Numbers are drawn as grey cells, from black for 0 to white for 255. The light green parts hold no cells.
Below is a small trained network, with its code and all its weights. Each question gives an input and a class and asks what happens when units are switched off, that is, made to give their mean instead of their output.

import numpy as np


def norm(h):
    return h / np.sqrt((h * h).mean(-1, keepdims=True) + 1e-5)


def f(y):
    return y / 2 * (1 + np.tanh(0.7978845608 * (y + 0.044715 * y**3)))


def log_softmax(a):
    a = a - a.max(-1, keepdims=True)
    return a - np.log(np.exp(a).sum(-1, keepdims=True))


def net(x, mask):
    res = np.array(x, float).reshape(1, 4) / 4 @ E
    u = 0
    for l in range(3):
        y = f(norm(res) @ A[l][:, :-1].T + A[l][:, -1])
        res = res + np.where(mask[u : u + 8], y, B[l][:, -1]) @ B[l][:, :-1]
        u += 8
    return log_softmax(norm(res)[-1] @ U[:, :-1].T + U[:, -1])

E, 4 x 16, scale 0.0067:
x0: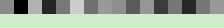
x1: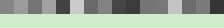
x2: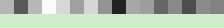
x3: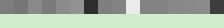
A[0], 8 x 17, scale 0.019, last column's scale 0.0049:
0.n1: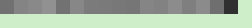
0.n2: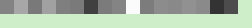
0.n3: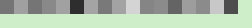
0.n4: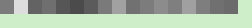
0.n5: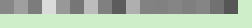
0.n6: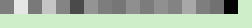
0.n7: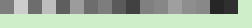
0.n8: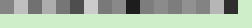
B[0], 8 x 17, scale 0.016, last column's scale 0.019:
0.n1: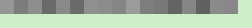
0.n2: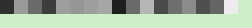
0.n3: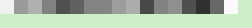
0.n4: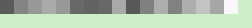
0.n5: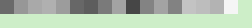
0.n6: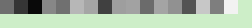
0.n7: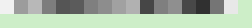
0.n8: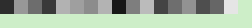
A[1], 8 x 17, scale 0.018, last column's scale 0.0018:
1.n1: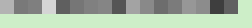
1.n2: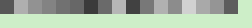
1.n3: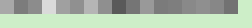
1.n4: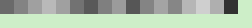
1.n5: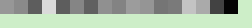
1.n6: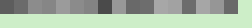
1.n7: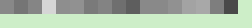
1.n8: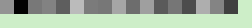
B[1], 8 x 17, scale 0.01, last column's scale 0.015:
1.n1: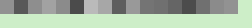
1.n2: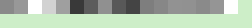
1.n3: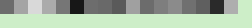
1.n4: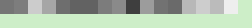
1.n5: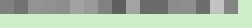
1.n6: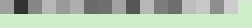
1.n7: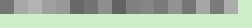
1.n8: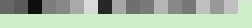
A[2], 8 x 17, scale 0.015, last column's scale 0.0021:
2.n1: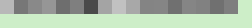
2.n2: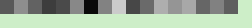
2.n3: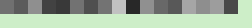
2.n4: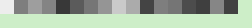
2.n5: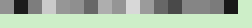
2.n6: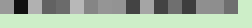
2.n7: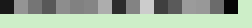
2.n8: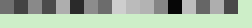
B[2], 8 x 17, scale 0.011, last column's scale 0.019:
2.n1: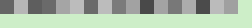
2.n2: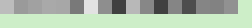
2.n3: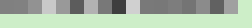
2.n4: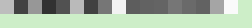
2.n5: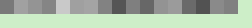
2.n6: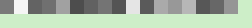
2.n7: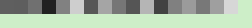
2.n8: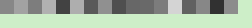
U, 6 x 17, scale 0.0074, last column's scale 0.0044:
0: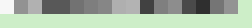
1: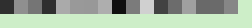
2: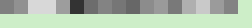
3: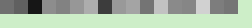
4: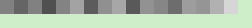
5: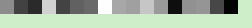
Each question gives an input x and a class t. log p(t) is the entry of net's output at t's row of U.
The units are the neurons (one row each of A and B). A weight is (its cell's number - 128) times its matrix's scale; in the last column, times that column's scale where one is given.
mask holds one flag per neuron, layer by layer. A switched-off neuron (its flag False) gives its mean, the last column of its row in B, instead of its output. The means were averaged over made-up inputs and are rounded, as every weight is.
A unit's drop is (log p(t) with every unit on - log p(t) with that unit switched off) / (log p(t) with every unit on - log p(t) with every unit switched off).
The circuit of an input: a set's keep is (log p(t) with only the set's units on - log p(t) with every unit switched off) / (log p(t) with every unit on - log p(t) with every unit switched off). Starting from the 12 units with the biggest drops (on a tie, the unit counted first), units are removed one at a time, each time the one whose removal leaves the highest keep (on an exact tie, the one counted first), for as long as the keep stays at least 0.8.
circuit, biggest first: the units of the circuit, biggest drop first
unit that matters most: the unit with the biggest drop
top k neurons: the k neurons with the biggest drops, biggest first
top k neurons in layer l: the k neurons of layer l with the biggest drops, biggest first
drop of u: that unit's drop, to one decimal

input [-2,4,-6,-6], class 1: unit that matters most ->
0.n8
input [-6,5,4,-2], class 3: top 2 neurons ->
[0.n6, 0.n3]
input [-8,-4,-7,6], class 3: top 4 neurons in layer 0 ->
[0.n6, 0.n5, 0.n8, 0.n2]
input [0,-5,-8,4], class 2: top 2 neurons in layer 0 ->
[0.n4, 0.n7]
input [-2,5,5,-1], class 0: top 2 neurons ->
[0.n7, 0.n4]
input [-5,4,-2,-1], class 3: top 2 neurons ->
[0.n6, 0.n3]
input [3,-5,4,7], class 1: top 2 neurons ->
[0.n2, 0.n7]
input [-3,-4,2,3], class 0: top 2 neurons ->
[0.n3, 0.n8]
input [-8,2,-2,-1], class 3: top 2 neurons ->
[0.n6, 0.n4]
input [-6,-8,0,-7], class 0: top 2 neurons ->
[0.n3, 0.n2]
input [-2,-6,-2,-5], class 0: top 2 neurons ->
[0.n3, 0.n2]
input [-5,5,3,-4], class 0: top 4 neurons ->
[0.n7, 0.n2, 0.n4, 1.n8]
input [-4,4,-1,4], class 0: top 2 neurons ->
[0.n7, 0.n8]
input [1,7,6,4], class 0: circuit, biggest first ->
[0.n7]
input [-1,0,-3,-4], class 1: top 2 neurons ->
[0.n8, 0.n5]
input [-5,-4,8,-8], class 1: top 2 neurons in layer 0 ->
[0.n8, 0.n4]
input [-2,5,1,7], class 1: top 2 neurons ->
[0.n2, 0.n3]
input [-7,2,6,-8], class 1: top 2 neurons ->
[0.n8, 0.n4]
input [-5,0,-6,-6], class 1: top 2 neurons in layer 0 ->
[0.n8, 0.n5]
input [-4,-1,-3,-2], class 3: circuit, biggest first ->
[0.n6]
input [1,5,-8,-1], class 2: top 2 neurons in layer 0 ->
[0.n4, 0.n3]
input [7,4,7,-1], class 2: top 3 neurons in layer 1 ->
[1.n3, 1.n7, 1.n4]
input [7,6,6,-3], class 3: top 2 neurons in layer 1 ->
[1.n8, 1.n2]
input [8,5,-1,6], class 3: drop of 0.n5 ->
1.0
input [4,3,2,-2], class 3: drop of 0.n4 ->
1.0
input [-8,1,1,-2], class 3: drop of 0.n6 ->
1.1
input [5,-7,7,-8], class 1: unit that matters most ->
0.n7
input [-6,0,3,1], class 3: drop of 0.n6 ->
1.1
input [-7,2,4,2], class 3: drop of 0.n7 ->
0.2
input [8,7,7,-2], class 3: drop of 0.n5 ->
1.1
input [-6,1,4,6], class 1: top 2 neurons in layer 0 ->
[0.n2, 0.n4]
